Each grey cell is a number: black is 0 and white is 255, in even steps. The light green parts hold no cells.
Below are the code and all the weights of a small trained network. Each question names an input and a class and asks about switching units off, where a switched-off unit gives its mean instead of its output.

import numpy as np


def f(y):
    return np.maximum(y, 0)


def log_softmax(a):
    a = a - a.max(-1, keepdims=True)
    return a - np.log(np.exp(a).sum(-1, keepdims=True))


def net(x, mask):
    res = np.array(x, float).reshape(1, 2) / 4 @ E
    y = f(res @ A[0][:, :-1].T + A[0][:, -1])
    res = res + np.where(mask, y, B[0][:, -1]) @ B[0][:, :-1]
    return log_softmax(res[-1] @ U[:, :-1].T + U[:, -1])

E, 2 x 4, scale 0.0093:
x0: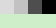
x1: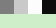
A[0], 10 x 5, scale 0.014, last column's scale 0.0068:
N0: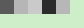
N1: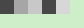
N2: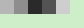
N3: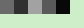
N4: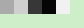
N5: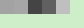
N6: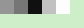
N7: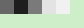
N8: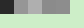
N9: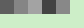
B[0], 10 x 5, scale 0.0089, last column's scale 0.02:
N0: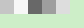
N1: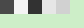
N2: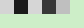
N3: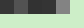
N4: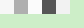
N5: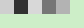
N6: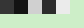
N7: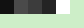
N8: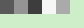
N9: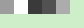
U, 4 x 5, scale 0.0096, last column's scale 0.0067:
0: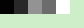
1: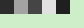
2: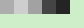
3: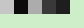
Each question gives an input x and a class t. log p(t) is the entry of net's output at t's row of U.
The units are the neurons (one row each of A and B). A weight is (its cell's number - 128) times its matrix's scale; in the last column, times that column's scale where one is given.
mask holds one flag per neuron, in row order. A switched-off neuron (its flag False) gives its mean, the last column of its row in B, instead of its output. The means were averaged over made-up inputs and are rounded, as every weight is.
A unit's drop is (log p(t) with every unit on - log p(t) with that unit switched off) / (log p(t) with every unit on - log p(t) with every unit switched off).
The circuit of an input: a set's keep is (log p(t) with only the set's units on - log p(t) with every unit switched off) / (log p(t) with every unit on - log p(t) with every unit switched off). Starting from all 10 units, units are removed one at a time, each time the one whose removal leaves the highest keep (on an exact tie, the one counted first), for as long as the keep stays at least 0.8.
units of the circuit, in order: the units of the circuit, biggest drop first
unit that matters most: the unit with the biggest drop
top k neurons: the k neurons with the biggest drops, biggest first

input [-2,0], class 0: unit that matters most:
N0
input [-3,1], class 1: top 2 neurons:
(N6, N2)
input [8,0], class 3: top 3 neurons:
(N2, N5, N1)
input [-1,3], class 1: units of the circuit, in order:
(N4, N2, N6)
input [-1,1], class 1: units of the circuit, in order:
(N4, N6)
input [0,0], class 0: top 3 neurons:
(N4, N0, N2)
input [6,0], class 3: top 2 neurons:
(N2, N5)
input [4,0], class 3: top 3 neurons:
(N2, N1, N5)
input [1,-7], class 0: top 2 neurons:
(N4, N7)
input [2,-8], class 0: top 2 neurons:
(N4, N7)
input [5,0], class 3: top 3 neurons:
(N2, N5, N1)
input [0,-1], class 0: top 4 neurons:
(N4, N0, N2, N5)
